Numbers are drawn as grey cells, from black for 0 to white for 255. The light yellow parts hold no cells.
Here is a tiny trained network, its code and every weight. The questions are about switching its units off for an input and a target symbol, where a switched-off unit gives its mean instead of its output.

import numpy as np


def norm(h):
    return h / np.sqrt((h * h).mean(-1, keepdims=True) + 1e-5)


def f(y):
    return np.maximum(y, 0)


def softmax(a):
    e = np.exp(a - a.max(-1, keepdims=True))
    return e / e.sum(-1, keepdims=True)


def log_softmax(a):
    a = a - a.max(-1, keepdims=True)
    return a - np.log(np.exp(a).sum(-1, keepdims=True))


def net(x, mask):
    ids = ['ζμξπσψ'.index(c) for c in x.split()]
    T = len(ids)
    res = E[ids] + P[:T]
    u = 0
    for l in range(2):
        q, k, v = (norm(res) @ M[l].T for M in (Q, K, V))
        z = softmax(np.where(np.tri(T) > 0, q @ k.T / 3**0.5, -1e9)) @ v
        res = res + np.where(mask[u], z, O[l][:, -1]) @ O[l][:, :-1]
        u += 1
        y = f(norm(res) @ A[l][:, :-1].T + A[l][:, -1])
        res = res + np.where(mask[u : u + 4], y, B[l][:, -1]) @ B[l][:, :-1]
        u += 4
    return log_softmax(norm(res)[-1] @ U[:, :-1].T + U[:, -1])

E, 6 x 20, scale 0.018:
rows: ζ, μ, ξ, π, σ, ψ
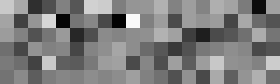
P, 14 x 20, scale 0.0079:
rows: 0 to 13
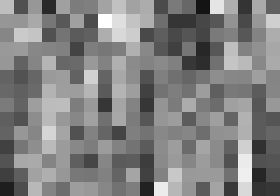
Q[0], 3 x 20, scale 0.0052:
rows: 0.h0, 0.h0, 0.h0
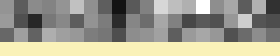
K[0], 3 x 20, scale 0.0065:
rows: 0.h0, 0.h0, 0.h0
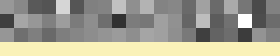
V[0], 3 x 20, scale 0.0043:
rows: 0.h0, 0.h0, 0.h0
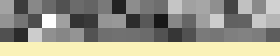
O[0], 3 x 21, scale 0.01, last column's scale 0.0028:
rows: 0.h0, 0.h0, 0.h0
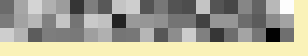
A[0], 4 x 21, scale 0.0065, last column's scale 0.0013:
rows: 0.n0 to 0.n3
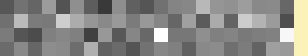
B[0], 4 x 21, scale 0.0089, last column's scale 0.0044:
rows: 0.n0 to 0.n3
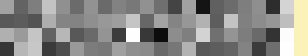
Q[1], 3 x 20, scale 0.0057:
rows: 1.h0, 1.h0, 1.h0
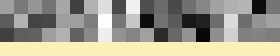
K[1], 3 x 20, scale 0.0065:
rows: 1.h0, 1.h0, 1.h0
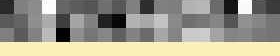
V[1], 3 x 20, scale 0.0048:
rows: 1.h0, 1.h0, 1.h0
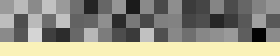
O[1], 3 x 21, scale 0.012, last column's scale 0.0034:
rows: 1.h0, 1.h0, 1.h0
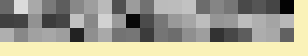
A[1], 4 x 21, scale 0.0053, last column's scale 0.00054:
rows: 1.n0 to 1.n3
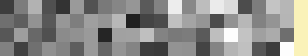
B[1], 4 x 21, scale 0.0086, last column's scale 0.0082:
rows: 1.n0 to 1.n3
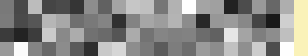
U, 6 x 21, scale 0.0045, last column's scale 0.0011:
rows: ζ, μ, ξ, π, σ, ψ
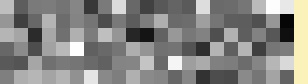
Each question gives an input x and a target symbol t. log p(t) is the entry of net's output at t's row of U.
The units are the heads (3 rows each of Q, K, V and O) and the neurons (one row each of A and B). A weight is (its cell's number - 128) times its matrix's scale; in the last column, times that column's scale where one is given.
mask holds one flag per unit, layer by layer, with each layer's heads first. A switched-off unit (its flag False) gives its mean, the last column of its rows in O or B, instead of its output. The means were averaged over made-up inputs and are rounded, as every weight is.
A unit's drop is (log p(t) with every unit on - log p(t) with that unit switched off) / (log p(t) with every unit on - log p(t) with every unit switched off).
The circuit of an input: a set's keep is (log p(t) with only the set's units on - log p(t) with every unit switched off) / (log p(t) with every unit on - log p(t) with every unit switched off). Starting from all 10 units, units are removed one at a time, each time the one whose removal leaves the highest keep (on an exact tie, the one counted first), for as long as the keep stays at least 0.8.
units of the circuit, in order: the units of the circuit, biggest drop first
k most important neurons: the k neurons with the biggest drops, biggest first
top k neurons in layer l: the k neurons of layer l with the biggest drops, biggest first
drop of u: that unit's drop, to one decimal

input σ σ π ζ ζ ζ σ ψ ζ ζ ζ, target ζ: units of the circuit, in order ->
0.h0, 1.h0
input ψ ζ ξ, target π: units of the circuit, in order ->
1.h0, 0.n1
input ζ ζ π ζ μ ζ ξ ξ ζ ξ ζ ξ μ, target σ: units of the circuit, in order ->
1.h0, 1.n0
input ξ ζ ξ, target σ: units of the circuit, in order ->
1.h0, 1.n0
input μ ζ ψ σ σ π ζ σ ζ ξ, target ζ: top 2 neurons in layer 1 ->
1.n1, 1.n2
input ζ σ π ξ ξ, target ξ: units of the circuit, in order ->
0.h0, 1.h0
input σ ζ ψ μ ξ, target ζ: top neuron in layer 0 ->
0.n2
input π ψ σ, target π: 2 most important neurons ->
0.n1, 0.n2
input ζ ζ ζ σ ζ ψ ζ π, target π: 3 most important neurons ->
0.n1, 0.n2, 1.n2
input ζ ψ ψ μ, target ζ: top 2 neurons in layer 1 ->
1.n1, 1.n3
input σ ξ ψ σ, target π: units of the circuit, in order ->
0.n1, 1.h0
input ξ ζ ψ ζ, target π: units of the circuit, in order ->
1.h0, 0.n1
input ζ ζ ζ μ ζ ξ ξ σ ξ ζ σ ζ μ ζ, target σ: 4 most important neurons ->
0.n0, 1.n0, 0.n2, 1.n1
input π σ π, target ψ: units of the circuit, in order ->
0.h0
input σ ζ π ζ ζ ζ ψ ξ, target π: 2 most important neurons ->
0.n1, 1.n2
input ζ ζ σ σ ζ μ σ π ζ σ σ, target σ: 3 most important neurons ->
0.n0, 1.n0, 0.n3
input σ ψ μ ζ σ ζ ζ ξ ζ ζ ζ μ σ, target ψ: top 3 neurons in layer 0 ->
0.n2, 0.n3, 0.n1
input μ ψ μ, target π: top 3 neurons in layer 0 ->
0.n2, 0.n1, 0.n3
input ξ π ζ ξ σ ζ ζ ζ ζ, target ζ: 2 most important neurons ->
0.n2, 1.n1
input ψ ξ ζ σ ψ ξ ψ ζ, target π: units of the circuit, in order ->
1.h0
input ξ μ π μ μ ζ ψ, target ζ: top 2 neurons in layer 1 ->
1.n1, 1.n3
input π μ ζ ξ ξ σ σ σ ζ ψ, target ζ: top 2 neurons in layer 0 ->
0.n1, 0.n0
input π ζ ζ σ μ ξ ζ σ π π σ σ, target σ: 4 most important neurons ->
0.n0, 1.n0, 0.n3, 0.n1
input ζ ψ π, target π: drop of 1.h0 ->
1.0
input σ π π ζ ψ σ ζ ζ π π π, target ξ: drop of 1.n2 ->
0.0
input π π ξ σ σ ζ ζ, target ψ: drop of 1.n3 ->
0.1
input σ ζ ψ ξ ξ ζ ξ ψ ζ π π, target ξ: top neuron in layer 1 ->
1.n3
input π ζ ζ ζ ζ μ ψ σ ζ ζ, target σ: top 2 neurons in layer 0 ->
0.n0, 0.n2
